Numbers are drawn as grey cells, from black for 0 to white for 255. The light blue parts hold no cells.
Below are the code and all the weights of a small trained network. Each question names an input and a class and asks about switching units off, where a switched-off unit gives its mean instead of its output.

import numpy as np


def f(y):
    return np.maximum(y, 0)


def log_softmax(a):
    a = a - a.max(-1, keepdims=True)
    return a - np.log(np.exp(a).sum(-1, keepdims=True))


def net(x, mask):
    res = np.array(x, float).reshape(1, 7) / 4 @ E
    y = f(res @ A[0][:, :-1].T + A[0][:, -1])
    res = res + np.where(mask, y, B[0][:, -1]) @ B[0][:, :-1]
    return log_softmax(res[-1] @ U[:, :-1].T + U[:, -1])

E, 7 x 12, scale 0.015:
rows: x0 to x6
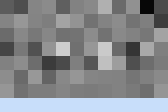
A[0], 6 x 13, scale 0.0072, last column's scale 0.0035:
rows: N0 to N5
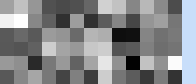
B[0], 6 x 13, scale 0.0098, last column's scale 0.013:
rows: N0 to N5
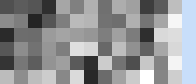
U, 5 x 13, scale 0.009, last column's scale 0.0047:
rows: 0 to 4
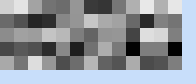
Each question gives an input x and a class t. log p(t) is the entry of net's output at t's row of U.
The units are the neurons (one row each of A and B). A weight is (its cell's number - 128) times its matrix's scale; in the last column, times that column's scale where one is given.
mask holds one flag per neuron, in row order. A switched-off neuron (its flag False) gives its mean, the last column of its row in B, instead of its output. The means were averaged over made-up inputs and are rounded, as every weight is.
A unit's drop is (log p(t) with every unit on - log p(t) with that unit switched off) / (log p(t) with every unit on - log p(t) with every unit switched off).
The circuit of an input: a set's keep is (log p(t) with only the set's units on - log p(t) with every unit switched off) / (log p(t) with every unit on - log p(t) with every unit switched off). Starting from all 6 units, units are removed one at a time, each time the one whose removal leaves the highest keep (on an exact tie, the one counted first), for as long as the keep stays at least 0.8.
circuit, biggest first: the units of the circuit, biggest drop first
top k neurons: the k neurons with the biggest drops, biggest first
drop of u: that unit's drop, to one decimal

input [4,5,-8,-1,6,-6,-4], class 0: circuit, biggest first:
[N5]
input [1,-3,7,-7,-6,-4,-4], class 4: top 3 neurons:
[N5, N4, N1]
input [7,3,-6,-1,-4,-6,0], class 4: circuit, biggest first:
[N1, N4]
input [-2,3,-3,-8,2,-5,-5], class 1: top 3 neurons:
[N5, N1, N0]
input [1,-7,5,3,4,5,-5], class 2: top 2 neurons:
[N5, N1]
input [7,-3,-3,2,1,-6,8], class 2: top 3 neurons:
[N5, N1, N0]
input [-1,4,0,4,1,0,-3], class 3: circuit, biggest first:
[N5, N4]
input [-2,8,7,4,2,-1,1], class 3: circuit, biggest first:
[N5, N4]
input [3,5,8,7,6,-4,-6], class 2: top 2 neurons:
[N5, N4]
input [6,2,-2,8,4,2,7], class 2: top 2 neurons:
[N5, N4]
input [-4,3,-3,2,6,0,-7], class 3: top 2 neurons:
[N4, N3]
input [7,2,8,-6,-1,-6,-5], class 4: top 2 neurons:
[N4, N1]
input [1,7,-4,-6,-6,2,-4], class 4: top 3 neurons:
[N5, N4, N1]
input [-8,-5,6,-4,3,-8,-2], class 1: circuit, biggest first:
[N0]
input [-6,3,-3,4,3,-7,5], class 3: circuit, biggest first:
[N4, N5]
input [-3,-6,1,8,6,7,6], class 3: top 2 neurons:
[N4, N0]
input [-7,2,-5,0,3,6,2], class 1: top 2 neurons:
[N1, N0]
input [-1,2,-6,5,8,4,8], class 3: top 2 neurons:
[N4, N0]
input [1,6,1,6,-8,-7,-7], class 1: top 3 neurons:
[N5, N3, N2]
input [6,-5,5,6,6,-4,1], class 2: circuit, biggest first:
[N5]
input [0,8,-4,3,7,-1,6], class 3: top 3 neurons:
[N4, N0, N3]
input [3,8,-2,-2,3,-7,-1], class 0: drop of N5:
0.1
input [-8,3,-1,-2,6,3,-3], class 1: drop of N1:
0.2
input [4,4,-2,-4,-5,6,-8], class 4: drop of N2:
0.0
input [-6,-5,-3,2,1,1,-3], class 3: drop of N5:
0.4
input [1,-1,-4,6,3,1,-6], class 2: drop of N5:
0.1
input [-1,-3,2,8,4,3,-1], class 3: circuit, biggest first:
[N4]
